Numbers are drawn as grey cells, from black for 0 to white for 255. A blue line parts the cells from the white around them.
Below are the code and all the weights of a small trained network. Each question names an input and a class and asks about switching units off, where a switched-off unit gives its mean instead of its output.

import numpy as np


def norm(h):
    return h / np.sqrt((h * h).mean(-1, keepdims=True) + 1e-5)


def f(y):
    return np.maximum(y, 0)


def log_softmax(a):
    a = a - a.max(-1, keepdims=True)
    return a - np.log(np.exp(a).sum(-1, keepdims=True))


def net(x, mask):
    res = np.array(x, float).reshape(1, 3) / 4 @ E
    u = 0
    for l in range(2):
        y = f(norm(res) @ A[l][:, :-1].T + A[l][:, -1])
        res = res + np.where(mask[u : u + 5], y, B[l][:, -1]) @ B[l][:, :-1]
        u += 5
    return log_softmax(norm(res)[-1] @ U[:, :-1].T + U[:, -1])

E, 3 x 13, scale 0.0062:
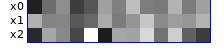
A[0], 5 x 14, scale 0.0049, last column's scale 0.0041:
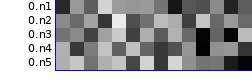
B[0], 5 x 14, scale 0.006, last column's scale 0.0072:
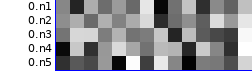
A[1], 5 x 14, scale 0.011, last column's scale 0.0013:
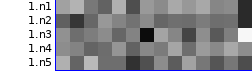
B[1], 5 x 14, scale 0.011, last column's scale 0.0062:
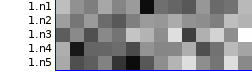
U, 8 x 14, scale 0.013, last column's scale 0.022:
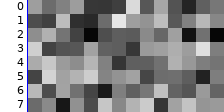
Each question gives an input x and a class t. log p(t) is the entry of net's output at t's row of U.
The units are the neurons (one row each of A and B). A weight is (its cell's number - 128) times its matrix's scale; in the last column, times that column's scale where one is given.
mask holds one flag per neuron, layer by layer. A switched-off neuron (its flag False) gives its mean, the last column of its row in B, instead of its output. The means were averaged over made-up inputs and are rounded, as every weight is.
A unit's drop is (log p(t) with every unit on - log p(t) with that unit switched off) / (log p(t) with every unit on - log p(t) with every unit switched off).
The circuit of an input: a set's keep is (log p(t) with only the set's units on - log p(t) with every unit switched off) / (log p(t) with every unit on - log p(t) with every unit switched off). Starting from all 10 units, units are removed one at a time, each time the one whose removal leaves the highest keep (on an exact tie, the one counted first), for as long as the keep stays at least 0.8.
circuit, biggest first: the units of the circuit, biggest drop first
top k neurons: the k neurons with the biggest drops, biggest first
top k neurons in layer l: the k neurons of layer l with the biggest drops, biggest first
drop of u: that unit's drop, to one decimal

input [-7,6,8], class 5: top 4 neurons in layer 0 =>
(0.n2, 0.n3, 0.n5, 0.n4)
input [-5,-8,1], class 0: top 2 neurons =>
(1.n5, 0.n3)
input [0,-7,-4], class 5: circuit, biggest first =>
(1.n3)
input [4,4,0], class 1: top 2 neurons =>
(0.n4, 0.n5)
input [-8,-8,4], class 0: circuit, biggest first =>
(0.n4, 1.n5, 0.n3)
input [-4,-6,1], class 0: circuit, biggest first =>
(0.n3, 1.n5, 0.n4)
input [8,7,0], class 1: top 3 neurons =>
(0.n5, 0.n4, 1.n3)
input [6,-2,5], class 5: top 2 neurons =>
(1.n3, 1.n2)
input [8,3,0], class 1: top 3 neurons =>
(0.n5, 1.n3, 0.n4)
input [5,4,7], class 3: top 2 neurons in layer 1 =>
(1.n4, 1.n1)
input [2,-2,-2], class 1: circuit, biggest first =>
(0.n1, 1.n2, 1.n3)
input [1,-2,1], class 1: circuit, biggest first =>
(0.n4, 0.n1)
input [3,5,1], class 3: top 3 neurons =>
(0.n5, 0.n3, 1.n3)
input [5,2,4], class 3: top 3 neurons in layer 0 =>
(0.n3, 0.n5, 0.n4)
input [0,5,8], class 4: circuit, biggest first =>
(1.n1, 0.n4)
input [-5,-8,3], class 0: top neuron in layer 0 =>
(0.n4)
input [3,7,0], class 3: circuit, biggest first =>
(0.n5, 0.n3, 1.n3, 1.n4)
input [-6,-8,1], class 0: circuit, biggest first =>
(1.n5, 0.n2, 0.n3)
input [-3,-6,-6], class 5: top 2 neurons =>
(0.n4, 1.n3)
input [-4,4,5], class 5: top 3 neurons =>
(0.n2, 0.n3, 1.n3)
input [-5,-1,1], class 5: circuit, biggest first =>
(0.n3)
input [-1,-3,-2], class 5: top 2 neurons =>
(0.n4, 1.n3)
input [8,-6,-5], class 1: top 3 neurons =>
(0.n1, 0.n5, 1.n3)
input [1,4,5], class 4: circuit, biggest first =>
(1.n1, 1.n3)
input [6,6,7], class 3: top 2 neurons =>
(1.n4, 0.n3)
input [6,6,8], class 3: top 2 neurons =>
(1.n4, 0.n3)
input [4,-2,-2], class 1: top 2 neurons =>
(0.n5, 1.n3)
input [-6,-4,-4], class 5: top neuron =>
(0.n4)
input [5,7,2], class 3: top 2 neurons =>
(0.n5, 0.n3)
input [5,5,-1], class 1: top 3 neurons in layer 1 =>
(1.n3, 1.n1, 1.n4)
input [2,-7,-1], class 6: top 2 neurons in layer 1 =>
(1.n3, 1.n5)
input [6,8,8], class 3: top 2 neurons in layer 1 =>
(1.n4, 1.n1)
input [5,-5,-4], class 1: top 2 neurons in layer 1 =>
(1.n2, 1.n3)
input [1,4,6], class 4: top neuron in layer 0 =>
(0.n4)
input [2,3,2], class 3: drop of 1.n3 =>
0.2
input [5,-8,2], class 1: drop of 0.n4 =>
0.1
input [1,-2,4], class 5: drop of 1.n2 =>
0.0
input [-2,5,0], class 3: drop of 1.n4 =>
0.1
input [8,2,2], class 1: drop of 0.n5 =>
0.3
